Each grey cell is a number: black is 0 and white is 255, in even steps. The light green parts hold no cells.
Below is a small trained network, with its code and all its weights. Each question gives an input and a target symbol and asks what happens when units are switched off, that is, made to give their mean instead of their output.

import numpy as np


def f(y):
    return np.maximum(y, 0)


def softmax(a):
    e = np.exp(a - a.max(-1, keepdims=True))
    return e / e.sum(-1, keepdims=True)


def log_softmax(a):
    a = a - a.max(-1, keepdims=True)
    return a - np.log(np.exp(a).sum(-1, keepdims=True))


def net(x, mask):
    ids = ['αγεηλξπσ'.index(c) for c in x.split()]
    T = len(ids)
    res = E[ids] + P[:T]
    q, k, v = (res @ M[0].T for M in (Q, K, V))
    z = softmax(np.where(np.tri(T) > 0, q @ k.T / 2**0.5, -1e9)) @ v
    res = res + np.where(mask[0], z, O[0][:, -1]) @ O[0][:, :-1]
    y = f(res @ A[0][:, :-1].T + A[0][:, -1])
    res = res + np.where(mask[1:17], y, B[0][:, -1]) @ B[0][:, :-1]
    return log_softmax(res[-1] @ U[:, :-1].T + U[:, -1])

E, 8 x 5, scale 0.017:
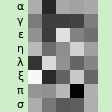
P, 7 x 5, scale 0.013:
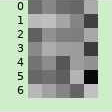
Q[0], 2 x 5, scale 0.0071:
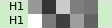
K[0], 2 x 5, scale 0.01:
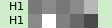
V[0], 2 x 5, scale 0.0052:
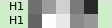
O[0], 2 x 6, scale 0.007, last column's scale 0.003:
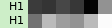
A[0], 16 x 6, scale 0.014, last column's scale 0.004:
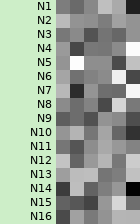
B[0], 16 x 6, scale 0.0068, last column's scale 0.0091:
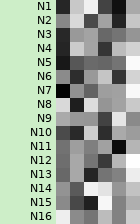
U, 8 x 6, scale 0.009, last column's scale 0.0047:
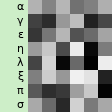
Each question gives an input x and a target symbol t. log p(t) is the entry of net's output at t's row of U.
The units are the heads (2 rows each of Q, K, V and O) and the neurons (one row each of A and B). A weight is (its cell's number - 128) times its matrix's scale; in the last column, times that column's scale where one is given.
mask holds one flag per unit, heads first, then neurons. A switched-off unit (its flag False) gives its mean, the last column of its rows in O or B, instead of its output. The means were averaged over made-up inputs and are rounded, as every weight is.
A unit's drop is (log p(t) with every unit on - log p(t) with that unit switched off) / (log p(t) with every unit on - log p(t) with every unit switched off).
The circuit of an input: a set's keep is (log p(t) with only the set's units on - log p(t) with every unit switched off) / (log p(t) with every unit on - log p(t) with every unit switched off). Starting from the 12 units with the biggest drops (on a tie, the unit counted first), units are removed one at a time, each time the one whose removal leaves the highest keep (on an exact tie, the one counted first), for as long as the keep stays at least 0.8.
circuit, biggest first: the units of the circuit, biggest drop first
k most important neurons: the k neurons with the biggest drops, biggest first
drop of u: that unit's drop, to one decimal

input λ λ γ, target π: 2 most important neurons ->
(N15 N2)
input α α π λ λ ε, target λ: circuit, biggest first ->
(N8 N14)
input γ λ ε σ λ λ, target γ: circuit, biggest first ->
(N14 N12)
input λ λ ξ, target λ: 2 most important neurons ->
(N8 N14)
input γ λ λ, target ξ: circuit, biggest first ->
(N14)
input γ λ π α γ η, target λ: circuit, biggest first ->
(N8 N14)
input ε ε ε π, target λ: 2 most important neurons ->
(N13 N14)
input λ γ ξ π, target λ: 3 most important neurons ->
(N13 N14 N2)
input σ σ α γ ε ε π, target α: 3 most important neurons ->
(N8 N5 N15)
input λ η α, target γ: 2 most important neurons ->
(N6 N1)
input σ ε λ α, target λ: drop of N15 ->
0.0
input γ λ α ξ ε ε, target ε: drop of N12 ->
0.2
